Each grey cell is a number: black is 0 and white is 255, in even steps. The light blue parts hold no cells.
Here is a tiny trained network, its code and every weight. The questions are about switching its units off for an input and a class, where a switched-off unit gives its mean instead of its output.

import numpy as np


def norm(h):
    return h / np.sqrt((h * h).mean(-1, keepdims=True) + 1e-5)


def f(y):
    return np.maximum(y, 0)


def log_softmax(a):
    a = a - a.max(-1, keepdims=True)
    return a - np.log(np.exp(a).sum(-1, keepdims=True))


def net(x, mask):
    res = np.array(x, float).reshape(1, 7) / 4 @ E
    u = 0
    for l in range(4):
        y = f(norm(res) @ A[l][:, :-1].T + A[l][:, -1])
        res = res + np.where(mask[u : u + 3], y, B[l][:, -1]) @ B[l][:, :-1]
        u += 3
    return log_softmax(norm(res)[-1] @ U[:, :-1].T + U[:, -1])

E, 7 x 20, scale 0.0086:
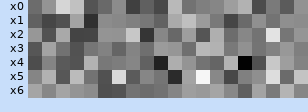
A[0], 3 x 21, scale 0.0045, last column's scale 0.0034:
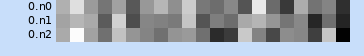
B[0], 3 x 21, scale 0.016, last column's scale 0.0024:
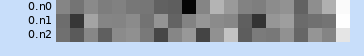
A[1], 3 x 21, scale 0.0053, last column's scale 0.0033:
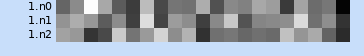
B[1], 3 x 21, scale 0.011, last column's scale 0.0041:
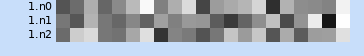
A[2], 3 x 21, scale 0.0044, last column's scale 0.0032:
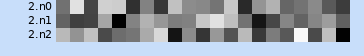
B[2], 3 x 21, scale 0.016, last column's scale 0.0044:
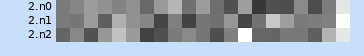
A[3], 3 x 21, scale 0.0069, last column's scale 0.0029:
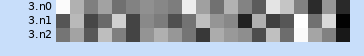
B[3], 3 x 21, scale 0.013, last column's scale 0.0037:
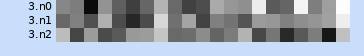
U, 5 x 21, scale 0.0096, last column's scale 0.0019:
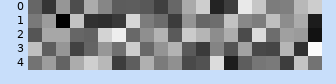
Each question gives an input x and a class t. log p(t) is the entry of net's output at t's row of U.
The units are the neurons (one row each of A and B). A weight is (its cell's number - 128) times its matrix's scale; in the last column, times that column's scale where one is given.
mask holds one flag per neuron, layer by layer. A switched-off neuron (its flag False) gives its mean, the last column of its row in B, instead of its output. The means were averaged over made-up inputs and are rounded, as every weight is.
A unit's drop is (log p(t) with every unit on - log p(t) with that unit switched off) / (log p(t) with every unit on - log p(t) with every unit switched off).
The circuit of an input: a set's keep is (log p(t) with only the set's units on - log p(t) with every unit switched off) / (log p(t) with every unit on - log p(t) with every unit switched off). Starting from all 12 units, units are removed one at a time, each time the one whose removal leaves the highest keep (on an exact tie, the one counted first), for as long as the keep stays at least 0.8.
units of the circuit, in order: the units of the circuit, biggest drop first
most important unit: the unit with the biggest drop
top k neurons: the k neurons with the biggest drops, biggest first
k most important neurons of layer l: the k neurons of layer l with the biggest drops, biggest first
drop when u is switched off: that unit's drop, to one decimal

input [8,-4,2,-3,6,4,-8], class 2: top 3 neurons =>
(1.n0; 3.n0; 1.n1)
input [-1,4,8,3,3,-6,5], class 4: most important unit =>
2.n2
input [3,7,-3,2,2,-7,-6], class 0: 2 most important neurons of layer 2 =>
(2.n1; 2.n0)
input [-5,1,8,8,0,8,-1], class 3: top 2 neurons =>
(1.n1; 3.n2)
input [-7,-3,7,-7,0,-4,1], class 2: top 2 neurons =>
(1.n2; 2.n0)
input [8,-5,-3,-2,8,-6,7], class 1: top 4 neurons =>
(3.n1; 1.n2; 1.n1; 2.n1)
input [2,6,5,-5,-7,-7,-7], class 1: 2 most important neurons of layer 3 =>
(3.n0; 3.n2)
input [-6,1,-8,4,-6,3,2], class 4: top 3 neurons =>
(2.n0; 1.n0; 3.n1)
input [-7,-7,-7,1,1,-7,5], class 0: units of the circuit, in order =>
(0.n0; 0.n2)
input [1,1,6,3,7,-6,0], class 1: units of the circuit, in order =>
(3.n1; 1.n1)
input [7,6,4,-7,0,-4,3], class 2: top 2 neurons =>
(1.n0; 0.n1)
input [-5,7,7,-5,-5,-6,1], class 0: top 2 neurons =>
(2.n1; 1.n1)
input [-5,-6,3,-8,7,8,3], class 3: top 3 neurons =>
(1.n1; 3.n2; 3.n0)
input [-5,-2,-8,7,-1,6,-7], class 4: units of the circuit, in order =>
(2.n0)
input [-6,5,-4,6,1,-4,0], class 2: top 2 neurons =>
(1.n2; 0.n0)
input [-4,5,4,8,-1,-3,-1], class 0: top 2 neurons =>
(2.n1; 1.n0)
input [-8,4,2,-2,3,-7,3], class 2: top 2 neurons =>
(1.n2; 1.n1)
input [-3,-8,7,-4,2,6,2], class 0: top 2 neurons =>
(0.n2; 0.n1)
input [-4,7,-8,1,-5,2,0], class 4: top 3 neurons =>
(2.n0; 0.n1; 0.n0)
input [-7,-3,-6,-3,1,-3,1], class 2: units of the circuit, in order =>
(1.n2)
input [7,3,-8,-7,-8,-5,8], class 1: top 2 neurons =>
(3.n0; 2.n2)
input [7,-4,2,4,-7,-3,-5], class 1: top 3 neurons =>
(3.n0; 1.n2; 0.n1)
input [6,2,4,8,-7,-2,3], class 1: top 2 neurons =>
(3.n0; 1.n2)
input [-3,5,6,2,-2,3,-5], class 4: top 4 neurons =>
(2.n2; 0.n2; 0.n1; 0.n0)
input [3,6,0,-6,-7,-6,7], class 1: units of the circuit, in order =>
(3.n0; 0.n0; 1.n1)
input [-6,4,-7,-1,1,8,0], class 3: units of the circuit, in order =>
(1.n1; 3.n2)
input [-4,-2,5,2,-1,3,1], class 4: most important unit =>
2.n2
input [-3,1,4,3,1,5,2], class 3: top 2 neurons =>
(1.n1; 3.n2)
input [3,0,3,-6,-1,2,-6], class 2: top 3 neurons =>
(1.n0; 0.n1; 2.n0)
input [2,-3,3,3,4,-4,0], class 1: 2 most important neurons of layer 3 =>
(3.n1; 3.n2)
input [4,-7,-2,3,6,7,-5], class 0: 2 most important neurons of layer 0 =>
(0.n0; 0.n2)
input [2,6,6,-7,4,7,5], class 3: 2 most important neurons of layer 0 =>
(0.n1; 0.n0)
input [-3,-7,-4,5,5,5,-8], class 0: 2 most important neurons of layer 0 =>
(0.n0; 0.n2)
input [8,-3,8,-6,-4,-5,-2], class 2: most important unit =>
1.n0
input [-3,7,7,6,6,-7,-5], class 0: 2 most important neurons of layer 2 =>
(2.n1; 2.n0)
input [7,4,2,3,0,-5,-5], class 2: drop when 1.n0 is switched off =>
0.7
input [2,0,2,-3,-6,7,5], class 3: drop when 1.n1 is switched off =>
0.9
